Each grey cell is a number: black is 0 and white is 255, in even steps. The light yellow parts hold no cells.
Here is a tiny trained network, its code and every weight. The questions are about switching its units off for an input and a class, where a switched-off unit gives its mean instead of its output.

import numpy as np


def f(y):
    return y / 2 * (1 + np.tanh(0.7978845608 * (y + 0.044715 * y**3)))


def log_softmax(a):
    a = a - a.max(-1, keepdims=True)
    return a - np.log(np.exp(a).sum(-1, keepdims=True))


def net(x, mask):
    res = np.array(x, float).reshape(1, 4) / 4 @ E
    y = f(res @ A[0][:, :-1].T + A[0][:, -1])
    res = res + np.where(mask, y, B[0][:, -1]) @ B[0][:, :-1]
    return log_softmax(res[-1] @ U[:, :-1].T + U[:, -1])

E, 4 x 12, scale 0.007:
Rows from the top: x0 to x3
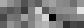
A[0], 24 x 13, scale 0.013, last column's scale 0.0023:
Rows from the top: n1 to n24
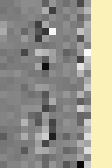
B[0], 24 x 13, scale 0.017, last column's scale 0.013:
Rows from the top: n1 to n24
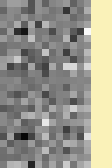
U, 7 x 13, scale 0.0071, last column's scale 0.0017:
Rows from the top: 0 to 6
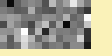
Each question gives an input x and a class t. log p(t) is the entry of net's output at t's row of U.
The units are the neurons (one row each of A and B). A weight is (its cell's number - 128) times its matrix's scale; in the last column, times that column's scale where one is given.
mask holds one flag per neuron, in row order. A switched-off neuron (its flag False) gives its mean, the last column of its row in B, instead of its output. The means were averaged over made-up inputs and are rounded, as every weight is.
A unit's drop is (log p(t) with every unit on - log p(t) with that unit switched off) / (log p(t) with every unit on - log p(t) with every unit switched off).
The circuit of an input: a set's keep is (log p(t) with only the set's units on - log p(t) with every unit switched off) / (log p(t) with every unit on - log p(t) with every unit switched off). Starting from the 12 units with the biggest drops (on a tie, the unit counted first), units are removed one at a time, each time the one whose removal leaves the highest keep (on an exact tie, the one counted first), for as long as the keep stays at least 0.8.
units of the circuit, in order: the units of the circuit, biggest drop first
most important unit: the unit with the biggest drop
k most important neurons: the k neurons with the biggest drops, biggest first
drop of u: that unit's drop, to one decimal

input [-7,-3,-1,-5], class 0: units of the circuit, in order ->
n5
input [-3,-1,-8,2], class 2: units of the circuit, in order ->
n24, n9
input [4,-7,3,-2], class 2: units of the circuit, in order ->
n6, n5
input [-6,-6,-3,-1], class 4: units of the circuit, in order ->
n5, n20, n24
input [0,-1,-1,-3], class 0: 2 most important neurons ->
n20, n5
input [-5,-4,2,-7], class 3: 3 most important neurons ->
n10, n21, n18
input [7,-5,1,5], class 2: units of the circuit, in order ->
n6, n24
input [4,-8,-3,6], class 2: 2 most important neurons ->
n4, n6
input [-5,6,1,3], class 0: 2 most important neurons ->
n10, n5
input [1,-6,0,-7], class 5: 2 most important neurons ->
n20, n5
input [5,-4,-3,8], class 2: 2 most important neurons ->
n20, n24
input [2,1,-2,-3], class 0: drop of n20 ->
0.1
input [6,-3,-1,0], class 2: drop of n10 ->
0.1
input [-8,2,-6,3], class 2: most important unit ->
n24
